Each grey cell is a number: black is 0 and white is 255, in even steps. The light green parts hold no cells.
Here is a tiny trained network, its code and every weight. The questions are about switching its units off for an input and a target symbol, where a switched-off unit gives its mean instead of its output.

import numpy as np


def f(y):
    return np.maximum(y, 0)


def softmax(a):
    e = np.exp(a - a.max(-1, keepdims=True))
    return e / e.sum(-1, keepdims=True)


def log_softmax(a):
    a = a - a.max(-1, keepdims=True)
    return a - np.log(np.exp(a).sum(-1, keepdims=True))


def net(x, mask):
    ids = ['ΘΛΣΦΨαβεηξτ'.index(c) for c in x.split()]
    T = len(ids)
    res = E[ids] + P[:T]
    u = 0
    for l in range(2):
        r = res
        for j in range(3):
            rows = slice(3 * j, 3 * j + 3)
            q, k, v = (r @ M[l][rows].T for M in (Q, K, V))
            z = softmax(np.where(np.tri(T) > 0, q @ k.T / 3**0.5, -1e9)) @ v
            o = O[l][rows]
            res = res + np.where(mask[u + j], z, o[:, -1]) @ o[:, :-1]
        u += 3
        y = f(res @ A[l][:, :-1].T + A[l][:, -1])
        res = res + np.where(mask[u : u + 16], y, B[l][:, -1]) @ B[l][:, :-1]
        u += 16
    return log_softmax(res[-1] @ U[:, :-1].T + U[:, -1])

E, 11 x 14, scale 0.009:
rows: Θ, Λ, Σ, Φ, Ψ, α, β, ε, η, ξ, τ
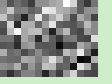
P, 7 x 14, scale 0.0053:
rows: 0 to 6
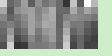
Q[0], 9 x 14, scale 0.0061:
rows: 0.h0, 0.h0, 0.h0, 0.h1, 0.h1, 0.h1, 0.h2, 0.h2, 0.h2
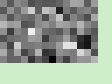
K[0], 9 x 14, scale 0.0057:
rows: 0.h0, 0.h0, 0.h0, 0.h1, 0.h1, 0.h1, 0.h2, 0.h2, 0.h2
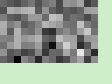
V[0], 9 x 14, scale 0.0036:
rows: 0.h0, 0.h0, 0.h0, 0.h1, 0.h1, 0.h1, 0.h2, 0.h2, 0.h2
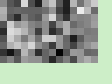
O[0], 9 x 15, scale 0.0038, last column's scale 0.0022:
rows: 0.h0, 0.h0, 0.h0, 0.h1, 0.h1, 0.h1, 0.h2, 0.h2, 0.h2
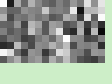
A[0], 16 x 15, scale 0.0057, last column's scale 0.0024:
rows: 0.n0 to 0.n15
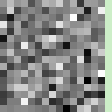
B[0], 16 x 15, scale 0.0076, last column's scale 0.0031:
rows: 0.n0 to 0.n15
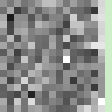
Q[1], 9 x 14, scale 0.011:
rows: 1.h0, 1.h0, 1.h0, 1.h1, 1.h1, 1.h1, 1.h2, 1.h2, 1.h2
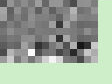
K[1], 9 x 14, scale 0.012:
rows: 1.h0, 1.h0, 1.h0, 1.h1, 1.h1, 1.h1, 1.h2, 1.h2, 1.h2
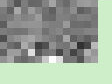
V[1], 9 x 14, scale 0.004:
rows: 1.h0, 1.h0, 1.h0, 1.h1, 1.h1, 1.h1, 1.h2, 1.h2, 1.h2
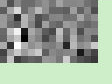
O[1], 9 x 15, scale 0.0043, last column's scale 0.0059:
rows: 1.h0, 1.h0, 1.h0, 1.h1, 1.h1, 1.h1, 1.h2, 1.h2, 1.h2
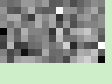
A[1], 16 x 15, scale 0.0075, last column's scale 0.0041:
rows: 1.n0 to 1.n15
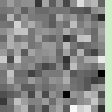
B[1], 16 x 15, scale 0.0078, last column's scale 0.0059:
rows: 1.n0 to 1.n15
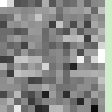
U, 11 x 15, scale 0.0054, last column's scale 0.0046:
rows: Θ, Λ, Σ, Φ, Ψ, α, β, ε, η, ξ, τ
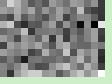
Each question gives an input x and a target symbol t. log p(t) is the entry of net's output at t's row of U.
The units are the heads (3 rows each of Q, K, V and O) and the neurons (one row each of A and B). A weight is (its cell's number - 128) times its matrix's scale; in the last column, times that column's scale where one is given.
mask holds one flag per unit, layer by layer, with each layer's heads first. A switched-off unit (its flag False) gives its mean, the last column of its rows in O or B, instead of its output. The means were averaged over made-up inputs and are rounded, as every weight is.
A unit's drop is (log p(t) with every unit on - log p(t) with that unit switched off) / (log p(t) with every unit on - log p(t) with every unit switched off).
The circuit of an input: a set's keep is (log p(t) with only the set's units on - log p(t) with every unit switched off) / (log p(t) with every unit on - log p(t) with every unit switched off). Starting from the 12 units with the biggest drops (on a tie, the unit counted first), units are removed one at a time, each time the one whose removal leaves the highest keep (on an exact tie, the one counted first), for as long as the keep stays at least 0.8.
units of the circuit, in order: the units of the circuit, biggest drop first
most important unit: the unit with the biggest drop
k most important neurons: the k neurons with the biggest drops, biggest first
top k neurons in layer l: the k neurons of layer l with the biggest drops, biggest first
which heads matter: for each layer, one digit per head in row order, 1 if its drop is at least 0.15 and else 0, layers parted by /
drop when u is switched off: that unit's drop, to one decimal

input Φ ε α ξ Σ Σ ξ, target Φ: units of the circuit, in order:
(1.n8)
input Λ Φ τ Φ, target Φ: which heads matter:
001 / 001
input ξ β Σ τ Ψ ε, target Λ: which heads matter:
000 / 011
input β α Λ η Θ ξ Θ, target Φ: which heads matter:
000 / 010
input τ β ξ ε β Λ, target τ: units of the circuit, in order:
(1.h2 1.n8)
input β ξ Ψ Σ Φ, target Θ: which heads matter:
000 / 011
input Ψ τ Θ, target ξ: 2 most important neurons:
(0.n12 1.n15)
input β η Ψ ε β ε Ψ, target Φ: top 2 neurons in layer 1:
(1.n8 1.n11)
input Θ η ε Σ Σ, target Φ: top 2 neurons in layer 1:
(1.n8 1.n10)
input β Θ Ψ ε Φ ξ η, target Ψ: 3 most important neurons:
(0.n12 0.n13 1.n13)
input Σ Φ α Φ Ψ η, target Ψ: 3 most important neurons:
(0.n13 0.n12 1.n13)
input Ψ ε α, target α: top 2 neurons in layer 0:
(0.n12 0.n10)
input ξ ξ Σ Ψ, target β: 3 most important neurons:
(0.n12 1.n3 0.n10)
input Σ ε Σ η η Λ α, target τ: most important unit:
1.h2
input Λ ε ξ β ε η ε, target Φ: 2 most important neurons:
(1.n8 1.n11)
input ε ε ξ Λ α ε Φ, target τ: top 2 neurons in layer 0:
(0.n6 0.n5)
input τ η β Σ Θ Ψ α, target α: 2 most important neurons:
(0.n12 1.n0)
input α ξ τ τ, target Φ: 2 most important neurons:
(1.n8 0.n2)
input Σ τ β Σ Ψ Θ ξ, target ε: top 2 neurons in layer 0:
(0.n12 0.n8)
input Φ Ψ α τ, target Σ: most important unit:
1.h1
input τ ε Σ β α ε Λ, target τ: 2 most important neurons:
(0.n0 1.n8)
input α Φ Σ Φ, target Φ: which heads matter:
000 / 001
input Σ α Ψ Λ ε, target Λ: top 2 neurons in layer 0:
(0.n12 0.n10)
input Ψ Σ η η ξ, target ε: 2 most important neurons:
(0.n12 0.n10)
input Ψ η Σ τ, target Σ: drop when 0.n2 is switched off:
0.1
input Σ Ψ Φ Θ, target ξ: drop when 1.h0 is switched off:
0.3
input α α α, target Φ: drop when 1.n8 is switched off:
0.3
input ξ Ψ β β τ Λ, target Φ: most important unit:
1.h1
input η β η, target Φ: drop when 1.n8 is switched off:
0.3
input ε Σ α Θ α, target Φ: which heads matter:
000 / 000
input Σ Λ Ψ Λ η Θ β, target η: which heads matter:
000 / 011
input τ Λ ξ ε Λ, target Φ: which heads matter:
000 / 000
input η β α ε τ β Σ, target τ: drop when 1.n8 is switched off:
0.2
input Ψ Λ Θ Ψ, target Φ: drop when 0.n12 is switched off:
0.1
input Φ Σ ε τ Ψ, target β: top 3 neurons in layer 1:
(1.n3 1.n14 1.n5)
